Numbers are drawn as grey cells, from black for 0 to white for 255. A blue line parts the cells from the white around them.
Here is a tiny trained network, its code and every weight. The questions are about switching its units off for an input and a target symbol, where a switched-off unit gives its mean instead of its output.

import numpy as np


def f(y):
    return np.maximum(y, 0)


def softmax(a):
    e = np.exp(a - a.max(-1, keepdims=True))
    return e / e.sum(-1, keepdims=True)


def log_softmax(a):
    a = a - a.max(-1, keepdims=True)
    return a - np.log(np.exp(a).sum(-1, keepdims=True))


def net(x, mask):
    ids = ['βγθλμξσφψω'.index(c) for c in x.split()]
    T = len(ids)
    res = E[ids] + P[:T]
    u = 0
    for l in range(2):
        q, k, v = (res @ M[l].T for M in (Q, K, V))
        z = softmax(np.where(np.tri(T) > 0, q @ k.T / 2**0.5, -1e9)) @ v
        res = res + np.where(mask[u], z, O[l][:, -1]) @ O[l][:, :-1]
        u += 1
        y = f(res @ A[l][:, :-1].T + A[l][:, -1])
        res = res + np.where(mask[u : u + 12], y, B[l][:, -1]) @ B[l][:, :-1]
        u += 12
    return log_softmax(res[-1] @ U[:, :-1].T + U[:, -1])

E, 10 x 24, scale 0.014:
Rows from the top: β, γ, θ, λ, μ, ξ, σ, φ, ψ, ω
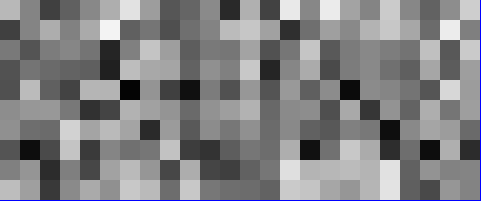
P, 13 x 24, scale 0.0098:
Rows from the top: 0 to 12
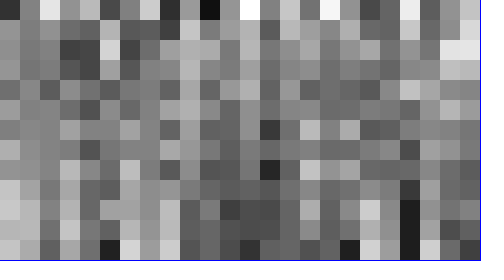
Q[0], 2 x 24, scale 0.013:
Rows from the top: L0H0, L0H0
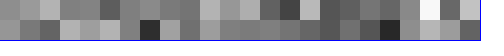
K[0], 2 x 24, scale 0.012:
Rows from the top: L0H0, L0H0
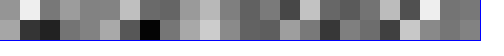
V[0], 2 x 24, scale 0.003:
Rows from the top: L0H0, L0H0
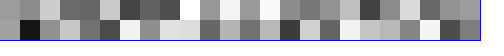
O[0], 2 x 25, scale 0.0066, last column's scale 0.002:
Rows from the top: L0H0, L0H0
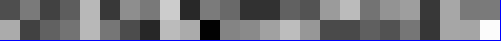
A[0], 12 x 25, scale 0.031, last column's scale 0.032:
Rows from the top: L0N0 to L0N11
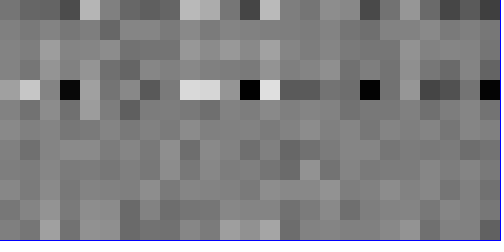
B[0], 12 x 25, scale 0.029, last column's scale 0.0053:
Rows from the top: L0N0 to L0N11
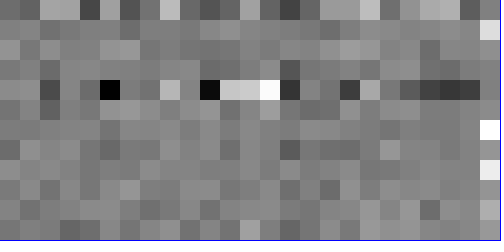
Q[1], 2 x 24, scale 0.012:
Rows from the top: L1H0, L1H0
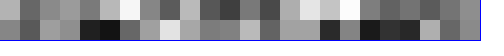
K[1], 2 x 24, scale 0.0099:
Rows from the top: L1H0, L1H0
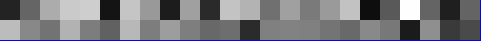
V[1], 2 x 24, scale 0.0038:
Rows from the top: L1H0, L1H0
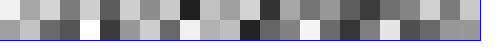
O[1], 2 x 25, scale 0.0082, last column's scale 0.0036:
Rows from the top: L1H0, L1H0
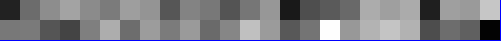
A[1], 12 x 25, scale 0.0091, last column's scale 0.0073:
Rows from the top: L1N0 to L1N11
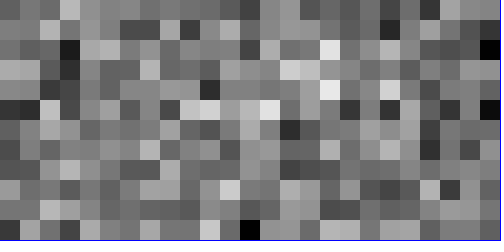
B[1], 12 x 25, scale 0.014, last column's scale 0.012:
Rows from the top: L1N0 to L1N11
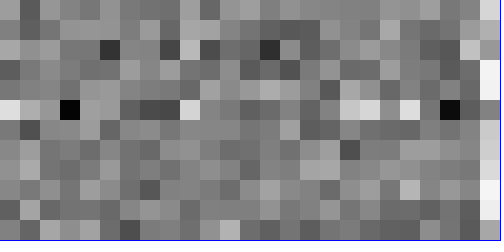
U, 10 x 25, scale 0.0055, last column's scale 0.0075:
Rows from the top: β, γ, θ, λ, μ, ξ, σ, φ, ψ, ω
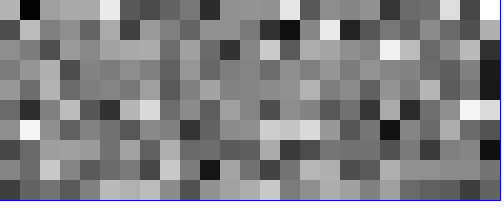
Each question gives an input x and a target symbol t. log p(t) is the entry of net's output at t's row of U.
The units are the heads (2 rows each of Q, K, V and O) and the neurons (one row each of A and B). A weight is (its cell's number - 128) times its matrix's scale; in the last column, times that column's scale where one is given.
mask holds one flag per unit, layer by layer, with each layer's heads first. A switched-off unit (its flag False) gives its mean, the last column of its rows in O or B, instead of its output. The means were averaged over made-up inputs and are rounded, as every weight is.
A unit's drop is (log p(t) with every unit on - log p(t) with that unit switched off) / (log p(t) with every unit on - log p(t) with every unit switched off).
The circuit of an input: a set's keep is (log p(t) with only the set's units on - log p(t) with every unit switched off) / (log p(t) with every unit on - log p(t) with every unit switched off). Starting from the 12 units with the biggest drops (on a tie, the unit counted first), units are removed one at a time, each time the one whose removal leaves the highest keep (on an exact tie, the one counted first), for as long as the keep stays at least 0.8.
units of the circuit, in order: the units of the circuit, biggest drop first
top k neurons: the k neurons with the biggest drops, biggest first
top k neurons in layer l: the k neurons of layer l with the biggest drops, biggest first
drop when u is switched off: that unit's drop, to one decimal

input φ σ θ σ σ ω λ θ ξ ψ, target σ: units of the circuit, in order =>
L1H0, L1N10
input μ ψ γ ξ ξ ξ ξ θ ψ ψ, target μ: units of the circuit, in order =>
L0N10, L1H0, L0H0
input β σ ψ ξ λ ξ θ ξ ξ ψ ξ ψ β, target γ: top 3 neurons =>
L1N7, L1N11, L1N9
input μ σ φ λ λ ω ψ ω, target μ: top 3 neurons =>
L0N10, L0N9, L1N9
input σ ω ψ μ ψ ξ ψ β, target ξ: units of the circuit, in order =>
L1H0, L1N9
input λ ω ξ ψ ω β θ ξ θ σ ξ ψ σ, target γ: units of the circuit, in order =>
L1N8, L0N7
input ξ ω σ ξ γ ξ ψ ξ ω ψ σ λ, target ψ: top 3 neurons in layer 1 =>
L1N3, L1N4, L1N9
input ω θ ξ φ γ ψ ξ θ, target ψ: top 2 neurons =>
L0N1, L1N3
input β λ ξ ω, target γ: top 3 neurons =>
L1N11, L1N7, L1N9
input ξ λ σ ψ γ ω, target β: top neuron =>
L1N3
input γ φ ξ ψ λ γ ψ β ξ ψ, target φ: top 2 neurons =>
L1N9, L1N1
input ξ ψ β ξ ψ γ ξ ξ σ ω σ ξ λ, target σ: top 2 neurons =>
L0N1, L1N10
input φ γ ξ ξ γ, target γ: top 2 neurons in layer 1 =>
L1N1, L1N10
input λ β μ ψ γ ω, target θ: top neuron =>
L0N9
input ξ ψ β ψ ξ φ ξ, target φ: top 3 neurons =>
L1N9, L0N1, L1N1
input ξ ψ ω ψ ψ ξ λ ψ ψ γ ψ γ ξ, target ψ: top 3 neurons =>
L0N1, L1N3, L1N4
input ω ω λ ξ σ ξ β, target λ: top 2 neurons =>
L1N2, L1N4
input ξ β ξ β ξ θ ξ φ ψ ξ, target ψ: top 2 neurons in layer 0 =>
L0N1, L0N8
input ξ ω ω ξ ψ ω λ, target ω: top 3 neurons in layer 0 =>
L0N1, L0N2, L0N10
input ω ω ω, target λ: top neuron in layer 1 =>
L1N2
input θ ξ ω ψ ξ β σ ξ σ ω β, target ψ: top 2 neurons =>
L1N3, L0N3
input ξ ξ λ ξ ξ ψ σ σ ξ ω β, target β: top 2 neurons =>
L1N3, L1N11
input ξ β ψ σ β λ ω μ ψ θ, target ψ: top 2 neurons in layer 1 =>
L1N3, L1N9
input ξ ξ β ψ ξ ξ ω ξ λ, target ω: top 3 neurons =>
L0N1, L1N4, L1N3
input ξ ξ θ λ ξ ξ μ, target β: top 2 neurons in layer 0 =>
L0N10, L0N5
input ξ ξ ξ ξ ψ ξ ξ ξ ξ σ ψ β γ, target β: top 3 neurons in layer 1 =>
L1N3, L1N6, L1N10
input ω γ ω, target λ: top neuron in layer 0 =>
L0N11
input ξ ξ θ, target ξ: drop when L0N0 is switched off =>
0.0
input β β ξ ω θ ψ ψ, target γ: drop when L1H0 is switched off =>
0.2
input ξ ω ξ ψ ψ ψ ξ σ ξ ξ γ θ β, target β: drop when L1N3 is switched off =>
0.2
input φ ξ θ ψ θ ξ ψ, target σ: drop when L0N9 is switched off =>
0.1
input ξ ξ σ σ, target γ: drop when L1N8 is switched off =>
0.2
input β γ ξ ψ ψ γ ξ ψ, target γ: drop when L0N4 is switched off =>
0.0
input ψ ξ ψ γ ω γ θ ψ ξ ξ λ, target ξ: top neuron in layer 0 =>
L0N8
